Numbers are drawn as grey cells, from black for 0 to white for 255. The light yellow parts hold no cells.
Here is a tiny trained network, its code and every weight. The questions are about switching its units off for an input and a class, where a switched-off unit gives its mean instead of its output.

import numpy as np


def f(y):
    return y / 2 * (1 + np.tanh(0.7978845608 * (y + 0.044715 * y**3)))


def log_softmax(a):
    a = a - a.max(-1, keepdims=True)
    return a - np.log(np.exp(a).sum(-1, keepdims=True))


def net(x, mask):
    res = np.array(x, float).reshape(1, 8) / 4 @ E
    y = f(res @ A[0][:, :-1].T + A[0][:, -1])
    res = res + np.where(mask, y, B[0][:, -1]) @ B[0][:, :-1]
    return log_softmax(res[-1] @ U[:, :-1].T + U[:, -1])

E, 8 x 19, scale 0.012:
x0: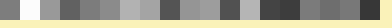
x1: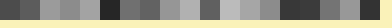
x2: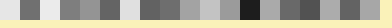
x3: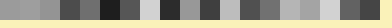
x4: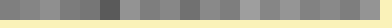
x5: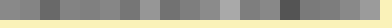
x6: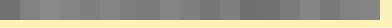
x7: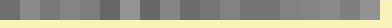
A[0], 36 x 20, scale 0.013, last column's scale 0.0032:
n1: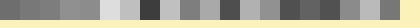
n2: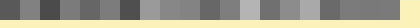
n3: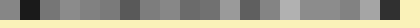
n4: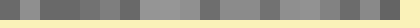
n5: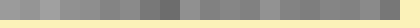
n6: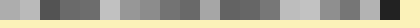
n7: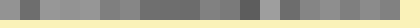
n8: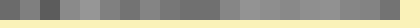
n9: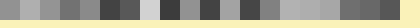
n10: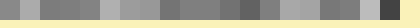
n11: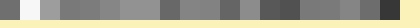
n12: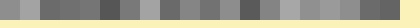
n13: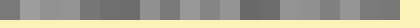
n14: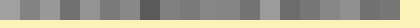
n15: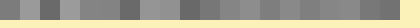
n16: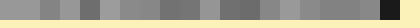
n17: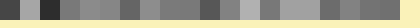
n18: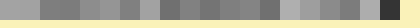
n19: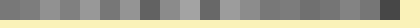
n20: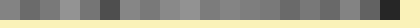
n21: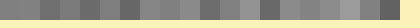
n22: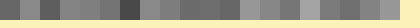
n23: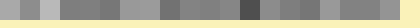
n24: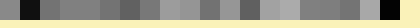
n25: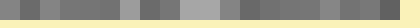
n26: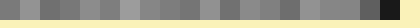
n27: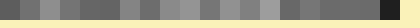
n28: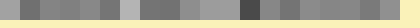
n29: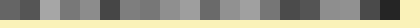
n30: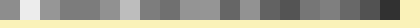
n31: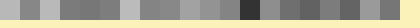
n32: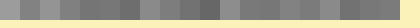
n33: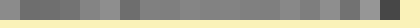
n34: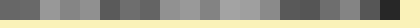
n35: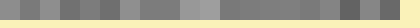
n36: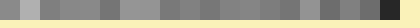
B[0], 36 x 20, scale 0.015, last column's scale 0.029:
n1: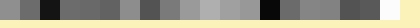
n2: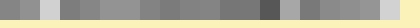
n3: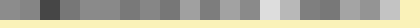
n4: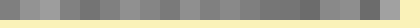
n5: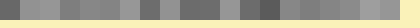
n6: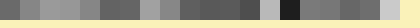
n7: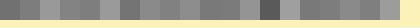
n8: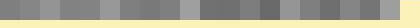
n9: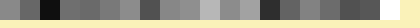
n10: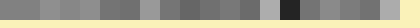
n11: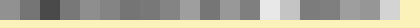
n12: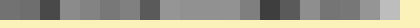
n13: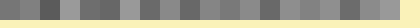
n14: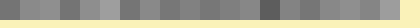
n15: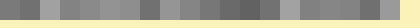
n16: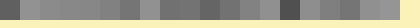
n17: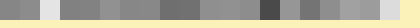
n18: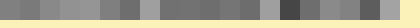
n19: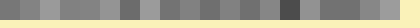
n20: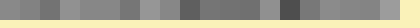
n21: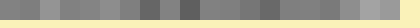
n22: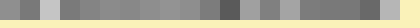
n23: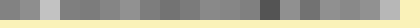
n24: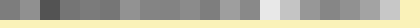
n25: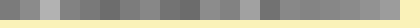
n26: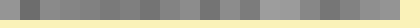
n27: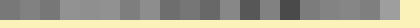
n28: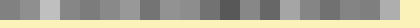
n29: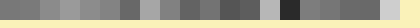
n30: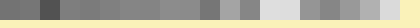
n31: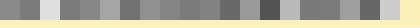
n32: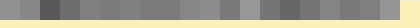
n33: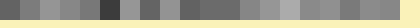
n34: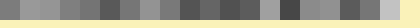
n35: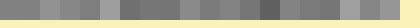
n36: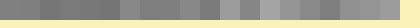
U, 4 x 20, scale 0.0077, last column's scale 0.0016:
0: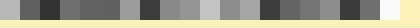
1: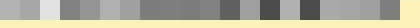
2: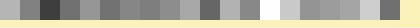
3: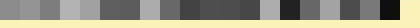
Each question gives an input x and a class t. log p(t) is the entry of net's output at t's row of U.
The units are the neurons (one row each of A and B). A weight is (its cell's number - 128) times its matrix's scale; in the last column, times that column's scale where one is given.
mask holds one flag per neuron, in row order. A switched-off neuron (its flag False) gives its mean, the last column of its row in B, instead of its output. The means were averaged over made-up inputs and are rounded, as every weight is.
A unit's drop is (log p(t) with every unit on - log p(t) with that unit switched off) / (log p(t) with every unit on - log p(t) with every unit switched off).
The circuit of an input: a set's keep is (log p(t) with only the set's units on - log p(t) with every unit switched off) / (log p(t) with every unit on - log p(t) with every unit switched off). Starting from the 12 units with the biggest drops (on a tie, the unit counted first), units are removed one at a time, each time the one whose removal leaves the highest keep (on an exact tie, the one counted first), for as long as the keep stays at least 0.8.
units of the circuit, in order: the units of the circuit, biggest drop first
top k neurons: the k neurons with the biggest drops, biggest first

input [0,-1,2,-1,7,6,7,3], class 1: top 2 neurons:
[n9; n1]
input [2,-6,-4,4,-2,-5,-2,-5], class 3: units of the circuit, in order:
[n6]
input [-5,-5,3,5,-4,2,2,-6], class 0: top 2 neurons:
[n9; n30]
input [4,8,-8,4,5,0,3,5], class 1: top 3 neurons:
[n17; n2; n6]
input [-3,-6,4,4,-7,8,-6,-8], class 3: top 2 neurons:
[n6; n1]
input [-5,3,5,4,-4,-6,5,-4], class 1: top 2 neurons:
[n1; n31]
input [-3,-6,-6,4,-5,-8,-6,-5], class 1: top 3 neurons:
[n17; n2; n29]
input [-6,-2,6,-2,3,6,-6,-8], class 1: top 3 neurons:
[n31; n30; n11]
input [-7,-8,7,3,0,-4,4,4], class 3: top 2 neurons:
[n6; n10]
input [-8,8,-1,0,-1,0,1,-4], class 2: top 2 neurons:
[n24; n3]
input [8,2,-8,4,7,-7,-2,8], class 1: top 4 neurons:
[n17; n2; n24; n3]
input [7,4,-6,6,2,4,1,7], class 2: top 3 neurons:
[n11; n1; n30]
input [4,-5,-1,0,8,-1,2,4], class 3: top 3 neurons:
[n6; n24; n3]
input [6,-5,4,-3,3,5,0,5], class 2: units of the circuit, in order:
[n30]
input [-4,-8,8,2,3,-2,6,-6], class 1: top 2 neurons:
[n31; n23]
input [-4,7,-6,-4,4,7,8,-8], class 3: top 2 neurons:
[n34; n29]
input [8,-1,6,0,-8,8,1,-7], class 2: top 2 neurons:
[n30; n11]
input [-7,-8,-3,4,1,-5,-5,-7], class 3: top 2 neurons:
[n6; n30]
